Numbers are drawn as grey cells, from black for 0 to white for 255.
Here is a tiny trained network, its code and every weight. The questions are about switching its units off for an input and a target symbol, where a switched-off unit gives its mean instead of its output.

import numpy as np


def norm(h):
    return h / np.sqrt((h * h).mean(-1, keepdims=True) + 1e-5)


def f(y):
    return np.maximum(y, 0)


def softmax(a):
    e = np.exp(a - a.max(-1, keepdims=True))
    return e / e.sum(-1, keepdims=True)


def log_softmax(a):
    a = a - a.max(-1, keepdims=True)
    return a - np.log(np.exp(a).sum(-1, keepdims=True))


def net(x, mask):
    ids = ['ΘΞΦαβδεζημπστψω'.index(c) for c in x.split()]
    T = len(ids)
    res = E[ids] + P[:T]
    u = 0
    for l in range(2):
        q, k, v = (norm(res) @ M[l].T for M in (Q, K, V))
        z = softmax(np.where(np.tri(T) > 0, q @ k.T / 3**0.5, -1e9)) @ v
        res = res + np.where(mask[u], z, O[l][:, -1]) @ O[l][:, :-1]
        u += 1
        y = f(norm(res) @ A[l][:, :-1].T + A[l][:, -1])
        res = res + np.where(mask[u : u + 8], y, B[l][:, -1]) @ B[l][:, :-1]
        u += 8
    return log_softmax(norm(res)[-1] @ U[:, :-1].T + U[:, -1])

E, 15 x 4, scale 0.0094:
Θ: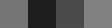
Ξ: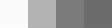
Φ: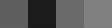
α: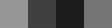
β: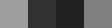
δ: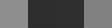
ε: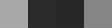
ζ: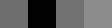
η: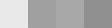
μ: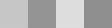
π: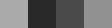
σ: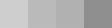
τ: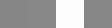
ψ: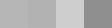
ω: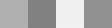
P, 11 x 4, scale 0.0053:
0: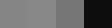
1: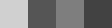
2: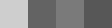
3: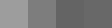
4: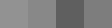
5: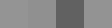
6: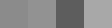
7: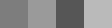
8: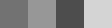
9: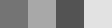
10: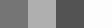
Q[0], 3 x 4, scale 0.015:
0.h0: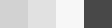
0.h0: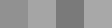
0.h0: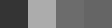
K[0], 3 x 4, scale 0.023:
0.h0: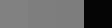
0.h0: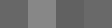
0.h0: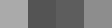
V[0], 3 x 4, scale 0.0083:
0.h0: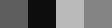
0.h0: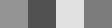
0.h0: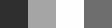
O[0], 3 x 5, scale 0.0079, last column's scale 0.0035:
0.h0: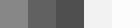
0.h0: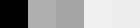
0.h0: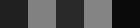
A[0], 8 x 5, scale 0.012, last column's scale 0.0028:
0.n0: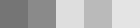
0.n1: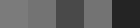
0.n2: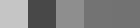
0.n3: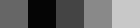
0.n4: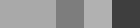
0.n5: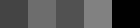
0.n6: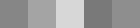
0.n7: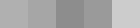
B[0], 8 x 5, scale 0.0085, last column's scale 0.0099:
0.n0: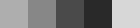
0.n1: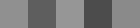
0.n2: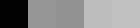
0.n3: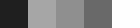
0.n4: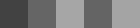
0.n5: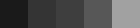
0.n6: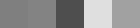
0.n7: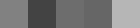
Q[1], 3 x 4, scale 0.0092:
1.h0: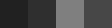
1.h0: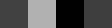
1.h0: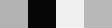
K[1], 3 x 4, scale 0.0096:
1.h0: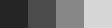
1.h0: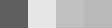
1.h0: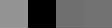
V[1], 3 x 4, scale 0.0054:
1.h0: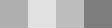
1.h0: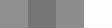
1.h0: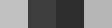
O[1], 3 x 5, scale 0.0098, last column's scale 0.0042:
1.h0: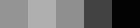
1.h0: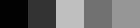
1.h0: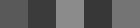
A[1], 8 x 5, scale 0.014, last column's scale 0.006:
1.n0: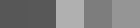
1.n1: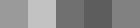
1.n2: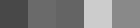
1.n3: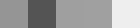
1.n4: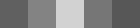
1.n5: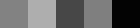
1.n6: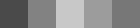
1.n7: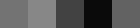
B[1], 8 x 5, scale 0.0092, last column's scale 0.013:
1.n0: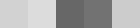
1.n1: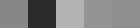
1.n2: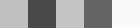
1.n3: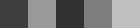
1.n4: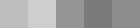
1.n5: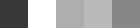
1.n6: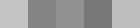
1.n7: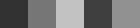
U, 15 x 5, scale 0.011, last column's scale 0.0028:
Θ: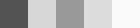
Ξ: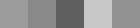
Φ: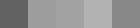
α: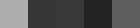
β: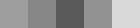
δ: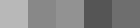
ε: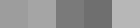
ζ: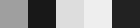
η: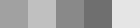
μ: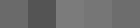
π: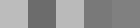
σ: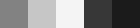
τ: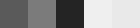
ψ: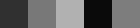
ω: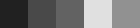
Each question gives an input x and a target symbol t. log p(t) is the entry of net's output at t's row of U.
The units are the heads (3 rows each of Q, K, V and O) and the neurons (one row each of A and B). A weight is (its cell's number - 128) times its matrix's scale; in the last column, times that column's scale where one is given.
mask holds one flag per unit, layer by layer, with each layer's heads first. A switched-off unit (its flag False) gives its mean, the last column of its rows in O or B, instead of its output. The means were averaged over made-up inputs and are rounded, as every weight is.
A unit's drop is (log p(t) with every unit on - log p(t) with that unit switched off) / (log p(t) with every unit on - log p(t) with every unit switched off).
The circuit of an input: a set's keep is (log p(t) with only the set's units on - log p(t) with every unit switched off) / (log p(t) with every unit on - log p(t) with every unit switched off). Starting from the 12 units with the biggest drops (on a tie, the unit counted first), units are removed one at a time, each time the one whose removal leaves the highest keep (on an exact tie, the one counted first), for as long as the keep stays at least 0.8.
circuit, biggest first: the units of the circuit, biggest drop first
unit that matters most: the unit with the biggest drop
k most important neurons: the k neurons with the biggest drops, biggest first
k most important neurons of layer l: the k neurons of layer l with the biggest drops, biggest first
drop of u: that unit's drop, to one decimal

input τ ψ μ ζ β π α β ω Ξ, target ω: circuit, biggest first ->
[0.h0]
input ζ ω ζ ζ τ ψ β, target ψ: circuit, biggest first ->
[0.h0, 1.n7]
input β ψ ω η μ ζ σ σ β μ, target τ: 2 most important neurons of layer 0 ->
[0.n6, 0.n2]
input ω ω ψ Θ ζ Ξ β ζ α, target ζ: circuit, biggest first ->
[1.n2, 0.n0]
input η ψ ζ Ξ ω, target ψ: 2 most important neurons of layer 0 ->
[0.n0, 0.n3]
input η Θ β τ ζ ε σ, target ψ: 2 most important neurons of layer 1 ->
[1.n7, 1.n2]
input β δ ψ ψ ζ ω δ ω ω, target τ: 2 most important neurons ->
[0.n6, 0.n3]
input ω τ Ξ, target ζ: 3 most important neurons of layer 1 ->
[1.n2, 1.n3, 1.n0]
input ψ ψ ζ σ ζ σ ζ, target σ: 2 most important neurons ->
[0.n3, 1.n3]
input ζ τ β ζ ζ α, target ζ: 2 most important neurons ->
[1.n2, 0.n0]
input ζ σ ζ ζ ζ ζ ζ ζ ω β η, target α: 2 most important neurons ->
[0.n0, 0.n3]
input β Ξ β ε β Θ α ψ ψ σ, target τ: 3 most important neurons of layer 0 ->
[0.n6, 0.n2, 0.n3]
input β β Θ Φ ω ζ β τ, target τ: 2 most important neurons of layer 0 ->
[0.n6, 0.n3]
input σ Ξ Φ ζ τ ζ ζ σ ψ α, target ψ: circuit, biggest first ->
[0.h0]
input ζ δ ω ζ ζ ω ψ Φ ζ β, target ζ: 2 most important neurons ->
[0.n0, 1.n2]
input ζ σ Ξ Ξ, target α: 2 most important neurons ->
[0.n7, 0.n3]
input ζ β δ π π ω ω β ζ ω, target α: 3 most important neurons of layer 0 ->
[0.n0, 0.n3, 0.n7]
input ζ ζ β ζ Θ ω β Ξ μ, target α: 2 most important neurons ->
[0.n0, 0.n3]
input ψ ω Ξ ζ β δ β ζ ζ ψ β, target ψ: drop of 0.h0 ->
0.9
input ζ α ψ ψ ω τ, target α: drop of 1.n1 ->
0.0
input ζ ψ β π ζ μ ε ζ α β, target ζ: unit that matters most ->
0.n2
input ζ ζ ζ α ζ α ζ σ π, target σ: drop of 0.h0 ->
0.5
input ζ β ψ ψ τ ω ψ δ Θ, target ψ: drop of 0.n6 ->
0.1
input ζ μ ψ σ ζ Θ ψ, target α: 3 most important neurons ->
[0.n0, 0.n3, 0.n7]
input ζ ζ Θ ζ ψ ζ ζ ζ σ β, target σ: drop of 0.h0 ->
0.6
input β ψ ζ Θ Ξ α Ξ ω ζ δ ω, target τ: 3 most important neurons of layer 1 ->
[1.n2, 1.n3, 1.n0]
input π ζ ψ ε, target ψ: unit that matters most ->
0.h0
